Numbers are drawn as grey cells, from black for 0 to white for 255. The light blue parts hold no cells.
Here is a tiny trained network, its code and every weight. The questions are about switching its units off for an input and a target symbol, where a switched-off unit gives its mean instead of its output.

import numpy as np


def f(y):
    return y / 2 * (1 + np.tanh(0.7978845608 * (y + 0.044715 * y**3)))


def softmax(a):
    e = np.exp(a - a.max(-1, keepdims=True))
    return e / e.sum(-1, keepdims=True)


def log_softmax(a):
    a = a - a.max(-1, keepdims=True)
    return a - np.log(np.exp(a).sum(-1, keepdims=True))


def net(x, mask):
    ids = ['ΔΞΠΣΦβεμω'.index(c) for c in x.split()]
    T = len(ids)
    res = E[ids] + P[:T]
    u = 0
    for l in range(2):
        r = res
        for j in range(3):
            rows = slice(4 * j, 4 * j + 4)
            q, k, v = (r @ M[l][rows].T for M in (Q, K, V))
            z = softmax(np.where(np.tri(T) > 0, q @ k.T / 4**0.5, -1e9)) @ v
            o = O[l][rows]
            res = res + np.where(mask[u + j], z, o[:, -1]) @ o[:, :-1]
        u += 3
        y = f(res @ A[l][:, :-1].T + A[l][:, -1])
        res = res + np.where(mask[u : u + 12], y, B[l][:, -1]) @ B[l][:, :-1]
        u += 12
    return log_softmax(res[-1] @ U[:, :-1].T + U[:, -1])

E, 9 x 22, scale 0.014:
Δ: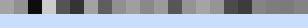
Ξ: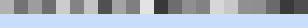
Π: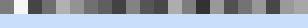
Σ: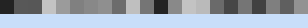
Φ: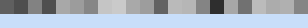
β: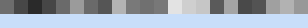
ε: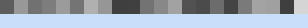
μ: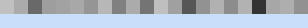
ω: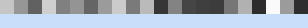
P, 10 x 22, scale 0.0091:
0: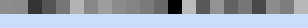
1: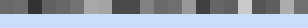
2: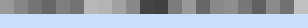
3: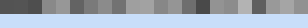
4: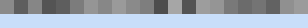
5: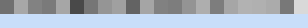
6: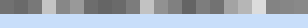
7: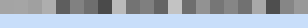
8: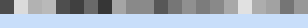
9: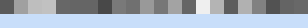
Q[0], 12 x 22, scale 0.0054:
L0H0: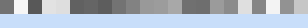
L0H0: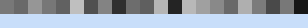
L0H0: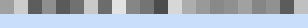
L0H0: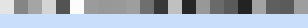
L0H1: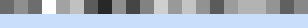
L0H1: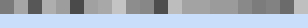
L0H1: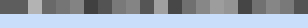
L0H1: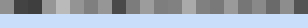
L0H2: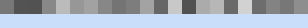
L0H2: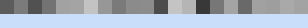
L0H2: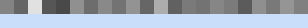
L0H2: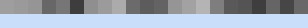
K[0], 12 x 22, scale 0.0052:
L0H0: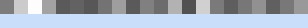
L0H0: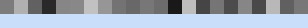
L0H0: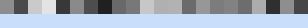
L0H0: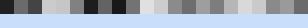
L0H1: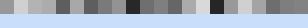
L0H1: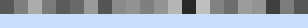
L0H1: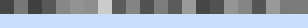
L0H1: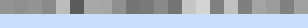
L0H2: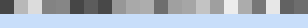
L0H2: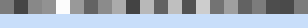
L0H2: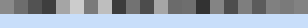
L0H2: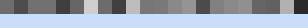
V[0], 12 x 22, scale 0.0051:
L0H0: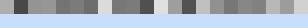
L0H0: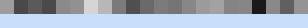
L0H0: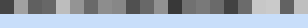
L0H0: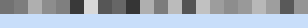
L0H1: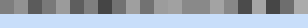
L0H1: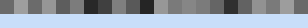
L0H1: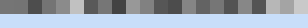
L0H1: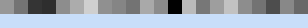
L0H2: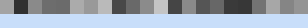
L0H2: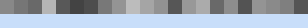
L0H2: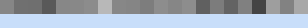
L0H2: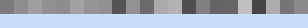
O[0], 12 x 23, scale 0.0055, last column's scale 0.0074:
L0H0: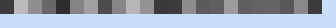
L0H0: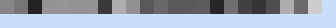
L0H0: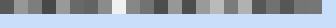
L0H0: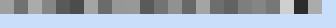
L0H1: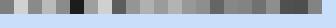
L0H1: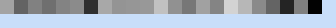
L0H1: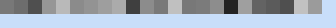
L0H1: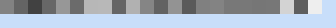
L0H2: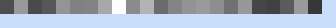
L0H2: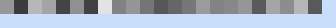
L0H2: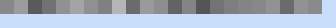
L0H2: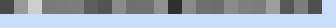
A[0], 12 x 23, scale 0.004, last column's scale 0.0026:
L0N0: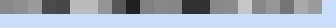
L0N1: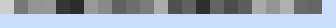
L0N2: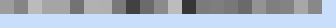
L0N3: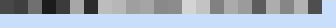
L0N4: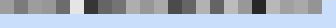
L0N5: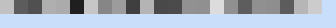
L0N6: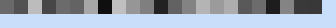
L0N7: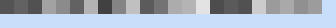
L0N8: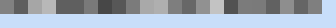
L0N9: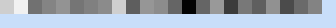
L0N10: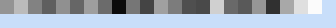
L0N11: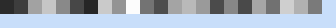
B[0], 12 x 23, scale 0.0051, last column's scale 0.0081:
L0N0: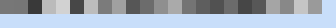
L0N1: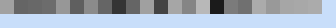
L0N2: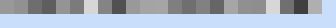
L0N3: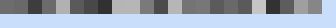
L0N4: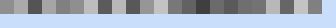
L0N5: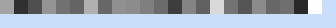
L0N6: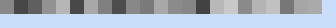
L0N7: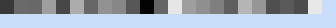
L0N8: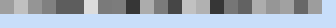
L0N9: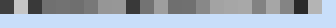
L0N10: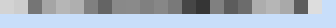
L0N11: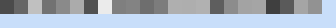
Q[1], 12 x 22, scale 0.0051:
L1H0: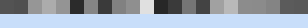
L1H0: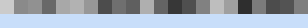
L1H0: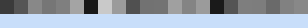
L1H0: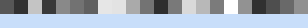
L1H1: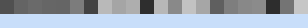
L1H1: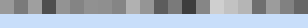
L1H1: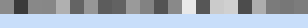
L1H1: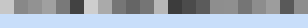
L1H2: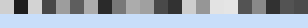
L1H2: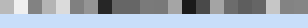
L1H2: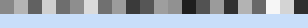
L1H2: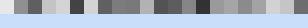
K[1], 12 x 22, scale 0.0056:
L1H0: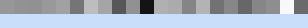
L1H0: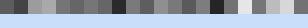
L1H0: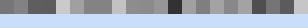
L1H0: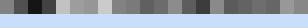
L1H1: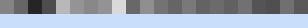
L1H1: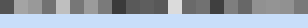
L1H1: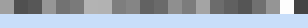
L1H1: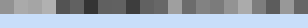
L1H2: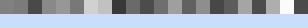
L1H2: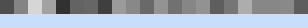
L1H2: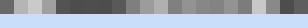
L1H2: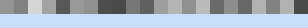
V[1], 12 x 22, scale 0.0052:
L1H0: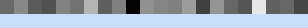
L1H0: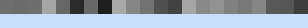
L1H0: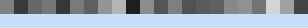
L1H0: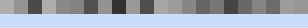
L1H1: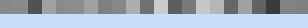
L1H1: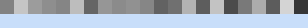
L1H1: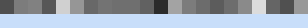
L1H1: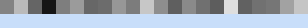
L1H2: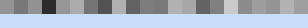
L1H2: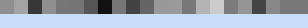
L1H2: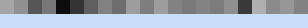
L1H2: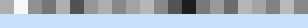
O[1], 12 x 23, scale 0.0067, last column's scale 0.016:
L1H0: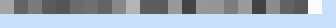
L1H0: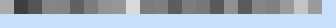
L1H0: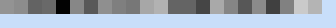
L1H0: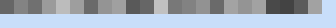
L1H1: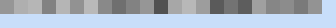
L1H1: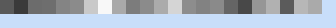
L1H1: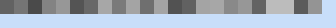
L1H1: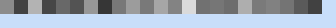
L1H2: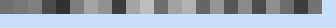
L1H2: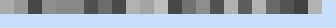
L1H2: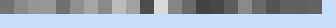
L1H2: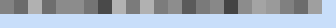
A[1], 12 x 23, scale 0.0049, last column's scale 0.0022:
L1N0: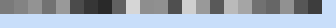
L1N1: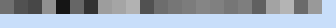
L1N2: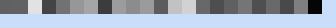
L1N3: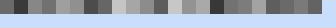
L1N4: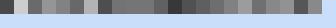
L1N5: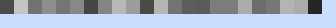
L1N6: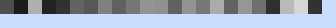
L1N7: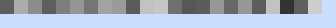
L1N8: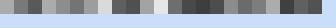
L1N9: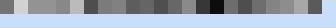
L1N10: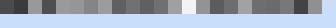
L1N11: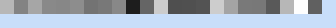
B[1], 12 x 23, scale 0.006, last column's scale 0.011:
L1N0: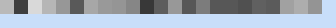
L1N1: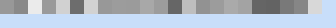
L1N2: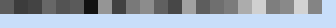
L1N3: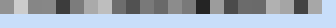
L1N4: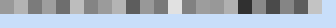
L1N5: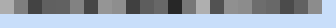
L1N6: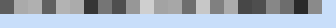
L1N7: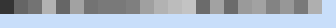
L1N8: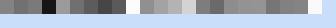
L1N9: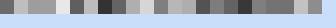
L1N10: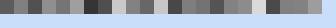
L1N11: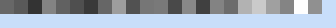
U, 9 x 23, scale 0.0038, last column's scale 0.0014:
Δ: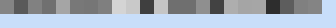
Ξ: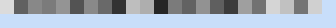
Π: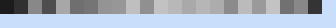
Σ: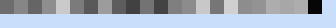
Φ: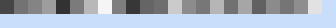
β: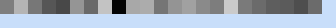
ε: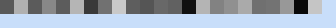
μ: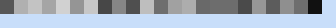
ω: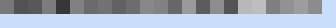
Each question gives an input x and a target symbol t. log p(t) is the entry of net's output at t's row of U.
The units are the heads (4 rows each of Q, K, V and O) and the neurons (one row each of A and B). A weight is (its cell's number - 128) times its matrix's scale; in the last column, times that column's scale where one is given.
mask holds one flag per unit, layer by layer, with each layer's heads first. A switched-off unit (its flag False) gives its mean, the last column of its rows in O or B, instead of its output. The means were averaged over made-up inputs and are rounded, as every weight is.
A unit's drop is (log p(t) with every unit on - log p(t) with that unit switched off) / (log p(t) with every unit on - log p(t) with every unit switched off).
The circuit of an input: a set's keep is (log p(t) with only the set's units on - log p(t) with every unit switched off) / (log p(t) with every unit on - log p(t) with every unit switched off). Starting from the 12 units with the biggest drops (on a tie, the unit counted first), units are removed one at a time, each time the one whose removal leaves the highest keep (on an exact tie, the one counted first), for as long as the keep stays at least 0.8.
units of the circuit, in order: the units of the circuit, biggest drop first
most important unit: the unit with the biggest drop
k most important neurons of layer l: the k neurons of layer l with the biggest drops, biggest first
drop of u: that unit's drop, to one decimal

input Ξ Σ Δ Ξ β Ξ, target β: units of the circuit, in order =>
[L1H2 L0H0 L0N7]
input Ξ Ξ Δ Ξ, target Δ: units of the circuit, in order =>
[L1H2 L1H0 L0N7]
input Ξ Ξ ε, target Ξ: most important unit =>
L0N0
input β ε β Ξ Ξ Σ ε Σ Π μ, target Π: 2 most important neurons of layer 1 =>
[L1N8 L1N7]
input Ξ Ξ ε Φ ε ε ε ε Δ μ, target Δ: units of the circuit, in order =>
[L1H2 L1H0]
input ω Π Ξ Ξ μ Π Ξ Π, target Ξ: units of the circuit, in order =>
[L1H0 L0N10]
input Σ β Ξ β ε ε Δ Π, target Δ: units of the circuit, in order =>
[L1H2 L1H0]
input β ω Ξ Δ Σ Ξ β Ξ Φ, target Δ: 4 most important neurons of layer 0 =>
[L0N11 L0N3 L0N7 L0N10]
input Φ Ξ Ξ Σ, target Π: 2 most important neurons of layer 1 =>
[L1N10 L1N1]
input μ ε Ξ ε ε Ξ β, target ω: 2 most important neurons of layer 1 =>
[L1N2 L1N10]
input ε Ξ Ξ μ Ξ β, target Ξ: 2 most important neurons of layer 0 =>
[L0N9 L0N7]
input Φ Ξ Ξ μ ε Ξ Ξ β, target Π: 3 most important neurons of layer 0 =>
[L0N7 L0N3 L0N11]
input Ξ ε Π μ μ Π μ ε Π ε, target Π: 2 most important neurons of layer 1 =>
[L1N7 L1N8]
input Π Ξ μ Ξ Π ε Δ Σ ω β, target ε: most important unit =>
L1H0
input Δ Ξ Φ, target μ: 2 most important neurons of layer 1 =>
[L1N9 L1N3]
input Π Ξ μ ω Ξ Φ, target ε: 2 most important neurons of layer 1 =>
[L1N10 L1N3]
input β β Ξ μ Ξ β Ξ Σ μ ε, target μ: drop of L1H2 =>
0.1
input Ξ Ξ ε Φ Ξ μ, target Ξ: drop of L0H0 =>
0.1
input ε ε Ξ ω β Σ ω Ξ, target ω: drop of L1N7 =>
0.0
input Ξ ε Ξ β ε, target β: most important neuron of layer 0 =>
[L0N0]
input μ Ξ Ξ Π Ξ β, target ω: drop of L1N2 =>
0.3
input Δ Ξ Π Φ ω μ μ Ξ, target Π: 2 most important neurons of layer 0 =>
[L0N10 L0N6]
